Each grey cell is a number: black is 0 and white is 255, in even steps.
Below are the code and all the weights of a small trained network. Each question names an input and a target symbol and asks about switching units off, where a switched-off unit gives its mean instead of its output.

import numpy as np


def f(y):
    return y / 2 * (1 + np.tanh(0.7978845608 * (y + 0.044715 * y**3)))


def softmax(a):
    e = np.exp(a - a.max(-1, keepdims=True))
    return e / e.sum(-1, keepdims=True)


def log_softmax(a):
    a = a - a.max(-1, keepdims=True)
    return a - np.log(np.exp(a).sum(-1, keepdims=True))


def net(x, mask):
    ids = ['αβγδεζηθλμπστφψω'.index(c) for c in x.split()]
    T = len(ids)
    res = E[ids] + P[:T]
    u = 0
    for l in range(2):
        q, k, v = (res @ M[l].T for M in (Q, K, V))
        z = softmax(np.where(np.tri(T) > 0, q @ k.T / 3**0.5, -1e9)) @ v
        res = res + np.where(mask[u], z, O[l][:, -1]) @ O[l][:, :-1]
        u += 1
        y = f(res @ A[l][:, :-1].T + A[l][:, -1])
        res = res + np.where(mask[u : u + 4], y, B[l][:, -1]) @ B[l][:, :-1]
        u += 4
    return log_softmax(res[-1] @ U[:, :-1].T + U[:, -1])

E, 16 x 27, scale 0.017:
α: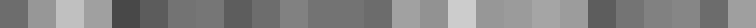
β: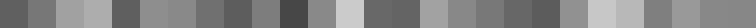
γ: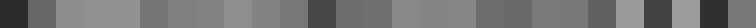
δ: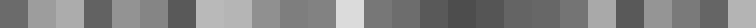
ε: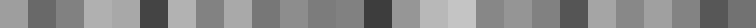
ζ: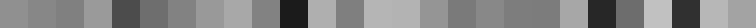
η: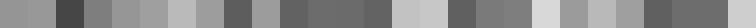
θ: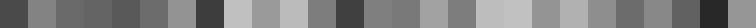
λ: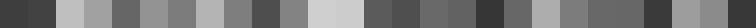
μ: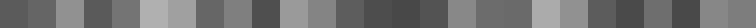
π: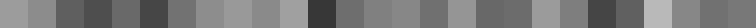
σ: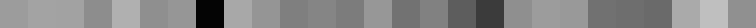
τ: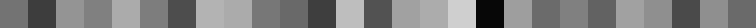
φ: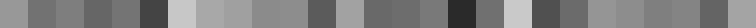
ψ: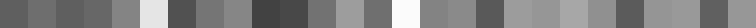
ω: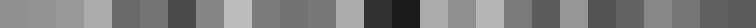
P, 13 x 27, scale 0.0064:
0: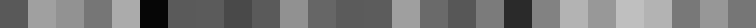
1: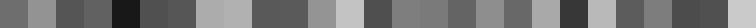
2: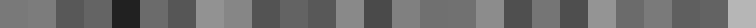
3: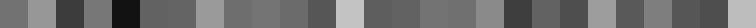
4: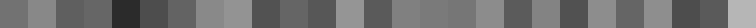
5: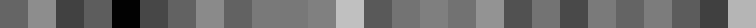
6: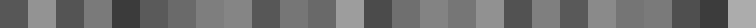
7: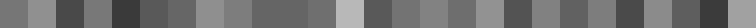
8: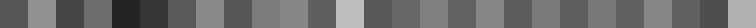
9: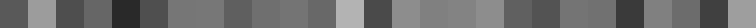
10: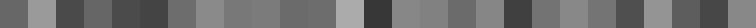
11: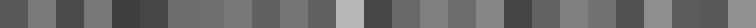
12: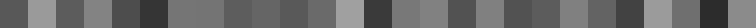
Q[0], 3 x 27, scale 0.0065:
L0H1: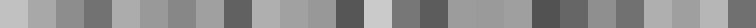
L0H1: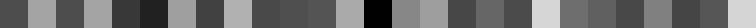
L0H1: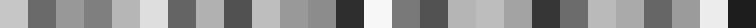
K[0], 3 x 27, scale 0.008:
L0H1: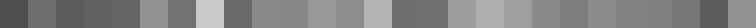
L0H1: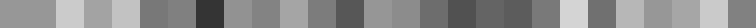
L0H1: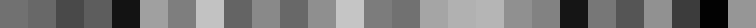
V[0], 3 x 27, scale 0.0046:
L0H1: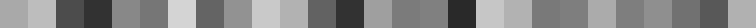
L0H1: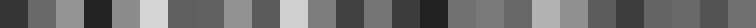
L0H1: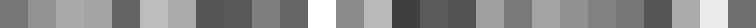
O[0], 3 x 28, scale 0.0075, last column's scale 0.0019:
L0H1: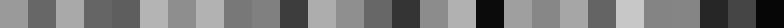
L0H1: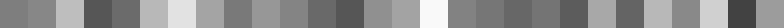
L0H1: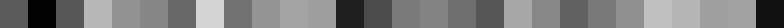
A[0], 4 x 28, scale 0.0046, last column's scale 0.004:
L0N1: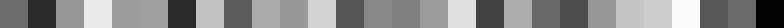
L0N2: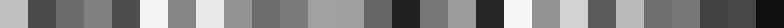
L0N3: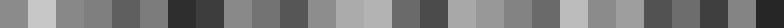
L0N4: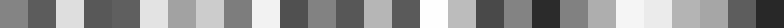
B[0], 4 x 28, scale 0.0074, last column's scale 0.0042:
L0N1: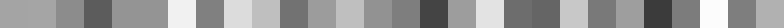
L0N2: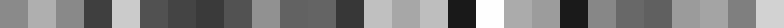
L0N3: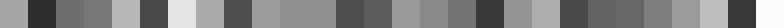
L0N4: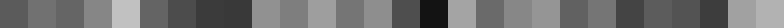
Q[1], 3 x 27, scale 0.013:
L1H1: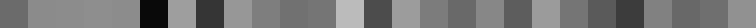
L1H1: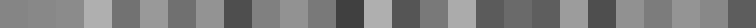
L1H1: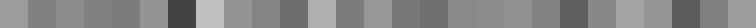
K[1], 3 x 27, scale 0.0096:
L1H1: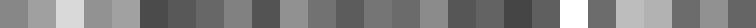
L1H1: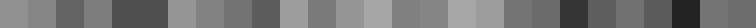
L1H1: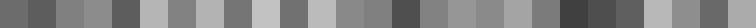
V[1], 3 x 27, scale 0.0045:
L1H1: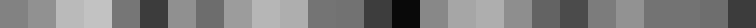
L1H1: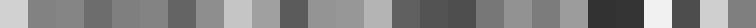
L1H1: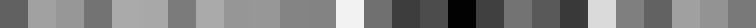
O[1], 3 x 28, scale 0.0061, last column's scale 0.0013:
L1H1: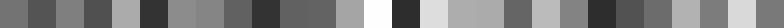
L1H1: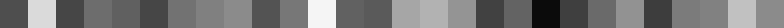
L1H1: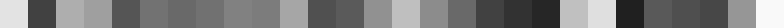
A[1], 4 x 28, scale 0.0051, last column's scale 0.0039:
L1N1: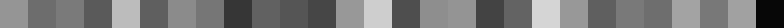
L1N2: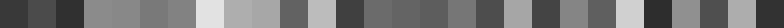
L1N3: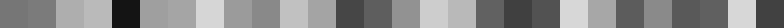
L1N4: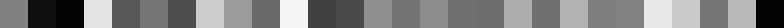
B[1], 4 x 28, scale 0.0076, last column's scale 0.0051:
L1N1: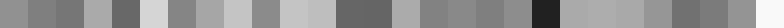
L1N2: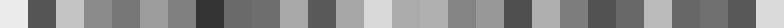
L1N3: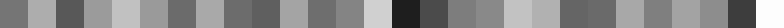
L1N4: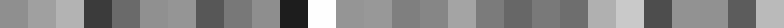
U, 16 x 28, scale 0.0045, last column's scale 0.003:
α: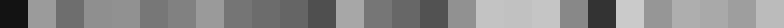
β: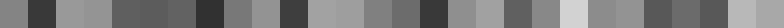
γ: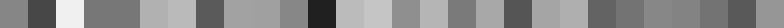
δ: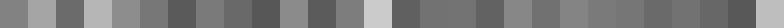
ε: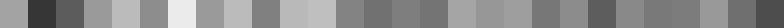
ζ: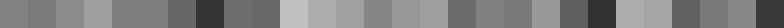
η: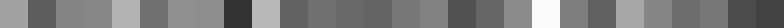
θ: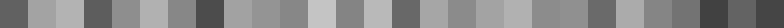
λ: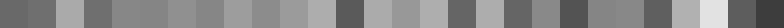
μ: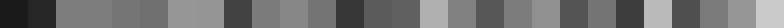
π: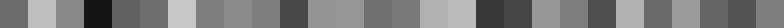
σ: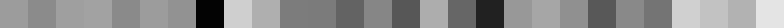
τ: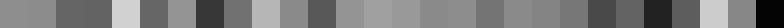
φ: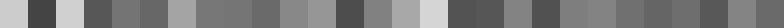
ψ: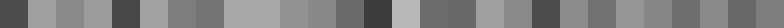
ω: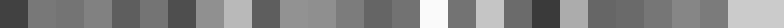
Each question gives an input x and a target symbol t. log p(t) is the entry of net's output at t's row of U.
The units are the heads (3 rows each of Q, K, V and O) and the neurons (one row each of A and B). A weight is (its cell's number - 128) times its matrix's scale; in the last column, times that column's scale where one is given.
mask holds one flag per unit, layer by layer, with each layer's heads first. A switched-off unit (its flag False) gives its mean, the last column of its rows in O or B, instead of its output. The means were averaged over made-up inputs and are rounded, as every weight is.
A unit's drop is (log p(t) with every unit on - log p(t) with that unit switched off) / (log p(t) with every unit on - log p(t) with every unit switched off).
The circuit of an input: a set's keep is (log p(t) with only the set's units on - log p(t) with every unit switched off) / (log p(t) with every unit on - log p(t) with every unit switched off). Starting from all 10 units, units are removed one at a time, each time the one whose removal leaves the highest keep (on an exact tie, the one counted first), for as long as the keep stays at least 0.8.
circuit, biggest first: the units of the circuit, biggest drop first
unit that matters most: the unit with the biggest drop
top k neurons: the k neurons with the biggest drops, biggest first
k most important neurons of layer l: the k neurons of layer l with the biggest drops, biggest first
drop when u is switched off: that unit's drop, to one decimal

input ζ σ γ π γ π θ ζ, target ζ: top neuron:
(L1N2)
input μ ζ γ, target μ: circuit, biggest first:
(L0H1 L0N4)
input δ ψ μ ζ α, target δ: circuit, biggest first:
(L1N3 L1H1)
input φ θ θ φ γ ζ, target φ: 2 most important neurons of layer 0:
(L0N3 L0N2)
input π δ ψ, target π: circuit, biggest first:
(L0H1 L1H1)
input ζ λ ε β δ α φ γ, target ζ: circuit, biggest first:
(L1N2 L1H1 L0H1)
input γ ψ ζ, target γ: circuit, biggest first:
(L0H1 L1H1)
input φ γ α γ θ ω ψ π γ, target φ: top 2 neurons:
(L0N3 L1N1)
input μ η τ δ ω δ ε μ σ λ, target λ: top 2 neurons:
(L0N2 L0N1)
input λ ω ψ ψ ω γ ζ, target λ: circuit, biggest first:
(L0H1 L1N4)
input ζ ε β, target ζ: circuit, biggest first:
(L1H1 L1N2 L0H1)
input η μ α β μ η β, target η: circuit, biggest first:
(L0H1 L1H1 L0N3)
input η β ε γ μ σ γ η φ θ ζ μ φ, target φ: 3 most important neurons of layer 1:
(L1N3 L1N2 L1N4)
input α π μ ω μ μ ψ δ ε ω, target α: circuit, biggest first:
(L1H1)
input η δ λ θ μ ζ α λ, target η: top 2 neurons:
(L0N2 L0N3)
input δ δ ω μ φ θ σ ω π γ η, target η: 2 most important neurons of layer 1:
(L1N1 L1N3)
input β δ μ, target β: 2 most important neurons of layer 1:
(L1N4 L1N3)
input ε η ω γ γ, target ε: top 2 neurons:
(L0N3 L1N1)
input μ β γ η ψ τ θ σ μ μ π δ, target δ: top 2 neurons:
(L1N3 L0N3)
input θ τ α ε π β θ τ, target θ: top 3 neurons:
(L1N1 L0N2 L0N4)
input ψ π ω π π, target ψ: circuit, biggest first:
(L1H1)
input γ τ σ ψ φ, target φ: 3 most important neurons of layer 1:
(L1N2 L1N3 L1N4)
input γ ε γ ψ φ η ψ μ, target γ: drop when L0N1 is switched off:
0.0
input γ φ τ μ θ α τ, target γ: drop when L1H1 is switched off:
0.6
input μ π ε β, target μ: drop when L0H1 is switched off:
0.6
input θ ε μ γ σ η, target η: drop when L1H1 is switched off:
0.4
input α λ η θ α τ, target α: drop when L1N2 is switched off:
0.1
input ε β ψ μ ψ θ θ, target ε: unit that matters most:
L0N3
